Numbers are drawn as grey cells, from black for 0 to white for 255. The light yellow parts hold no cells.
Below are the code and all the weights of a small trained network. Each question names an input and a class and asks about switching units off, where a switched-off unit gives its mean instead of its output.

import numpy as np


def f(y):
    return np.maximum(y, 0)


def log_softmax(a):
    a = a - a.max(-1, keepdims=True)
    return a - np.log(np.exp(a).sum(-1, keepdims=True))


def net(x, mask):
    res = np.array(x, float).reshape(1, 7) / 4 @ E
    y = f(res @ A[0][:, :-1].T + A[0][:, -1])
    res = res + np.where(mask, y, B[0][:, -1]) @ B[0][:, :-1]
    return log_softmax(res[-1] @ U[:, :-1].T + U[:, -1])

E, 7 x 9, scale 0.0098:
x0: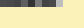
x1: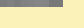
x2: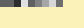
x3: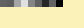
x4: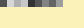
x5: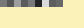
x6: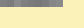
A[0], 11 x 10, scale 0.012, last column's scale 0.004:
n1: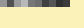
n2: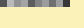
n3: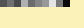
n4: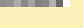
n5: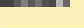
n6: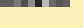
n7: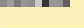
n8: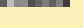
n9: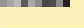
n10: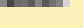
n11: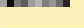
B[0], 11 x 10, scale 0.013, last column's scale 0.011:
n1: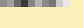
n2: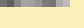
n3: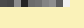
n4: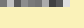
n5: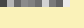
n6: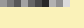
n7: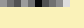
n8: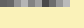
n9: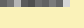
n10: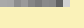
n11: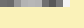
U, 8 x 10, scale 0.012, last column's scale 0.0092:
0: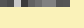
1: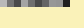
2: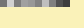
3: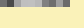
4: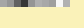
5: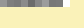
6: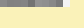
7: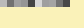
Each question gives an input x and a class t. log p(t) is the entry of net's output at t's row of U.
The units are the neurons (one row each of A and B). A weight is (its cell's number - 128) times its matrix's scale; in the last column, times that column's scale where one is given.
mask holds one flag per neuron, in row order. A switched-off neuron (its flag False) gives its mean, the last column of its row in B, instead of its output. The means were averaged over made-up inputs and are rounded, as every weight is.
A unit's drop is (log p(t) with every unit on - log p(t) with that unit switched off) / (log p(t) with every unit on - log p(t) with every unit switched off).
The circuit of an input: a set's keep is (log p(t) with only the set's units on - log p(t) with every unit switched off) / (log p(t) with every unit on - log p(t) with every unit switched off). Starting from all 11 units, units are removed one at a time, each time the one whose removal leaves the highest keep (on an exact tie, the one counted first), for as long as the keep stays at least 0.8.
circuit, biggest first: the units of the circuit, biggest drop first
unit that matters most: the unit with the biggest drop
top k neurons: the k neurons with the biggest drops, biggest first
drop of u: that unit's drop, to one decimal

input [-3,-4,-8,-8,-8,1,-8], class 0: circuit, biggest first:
n9
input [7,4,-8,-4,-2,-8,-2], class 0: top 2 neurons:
n9, n6
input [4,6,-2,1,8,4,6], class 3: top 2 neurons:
n8, n2
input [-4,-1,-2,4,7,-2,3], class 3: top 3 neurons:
n8, n2, n5
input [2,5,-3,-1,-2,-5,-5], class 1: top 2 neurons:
n7, n3
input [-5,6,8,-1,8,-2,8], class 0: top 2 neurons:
n3, n11
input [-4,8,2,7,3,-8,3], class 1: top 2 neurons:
n7, n5
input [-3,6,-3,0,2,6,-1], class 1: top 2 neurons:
n6, n3
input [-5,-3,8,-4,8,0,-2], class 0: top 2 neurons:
n3, n11
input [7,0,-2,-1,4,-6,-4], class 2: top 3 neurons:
n5, n6, n10
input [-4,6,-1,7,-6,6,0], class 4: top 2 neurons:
n1, n7
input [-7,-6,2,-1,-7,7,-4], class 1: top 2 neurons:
n6, n5
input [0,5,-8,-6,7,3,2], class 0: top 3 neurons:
n9, n11, n1
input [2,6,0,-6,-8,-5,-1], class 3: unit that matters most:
n11
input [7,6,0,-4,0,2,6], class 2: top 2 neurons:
n5, n1
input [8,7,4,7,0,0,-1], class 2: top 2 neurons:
n5, n10
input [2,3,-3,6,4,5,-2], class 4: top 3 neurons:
n1, n7, n11
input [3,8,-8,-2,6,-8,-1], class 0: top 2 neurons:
n9, n6
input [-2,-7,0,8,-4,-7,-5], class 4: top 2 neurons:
n1, n6
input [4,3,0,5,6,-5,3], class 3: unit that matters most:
n8
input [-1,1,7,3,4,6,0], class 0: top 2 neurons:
n3, n7
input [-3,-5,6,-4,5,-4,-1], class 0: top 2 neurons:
n3, n1
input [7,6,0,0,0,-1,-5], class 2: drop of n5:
0.4
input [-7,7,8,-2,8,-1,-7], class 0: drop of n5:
0.1
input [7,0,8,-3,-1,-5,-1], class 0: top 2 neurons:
n3, n4
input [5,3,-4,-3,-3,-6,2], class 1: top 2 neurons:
n7, n3
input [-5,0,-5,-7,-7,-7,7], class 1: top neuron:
n7
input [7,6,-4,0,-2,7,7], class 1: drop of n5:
-0.1
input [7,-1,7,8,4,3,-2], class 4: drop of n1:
1.2
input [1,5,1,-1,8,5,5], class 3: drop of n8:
0.2
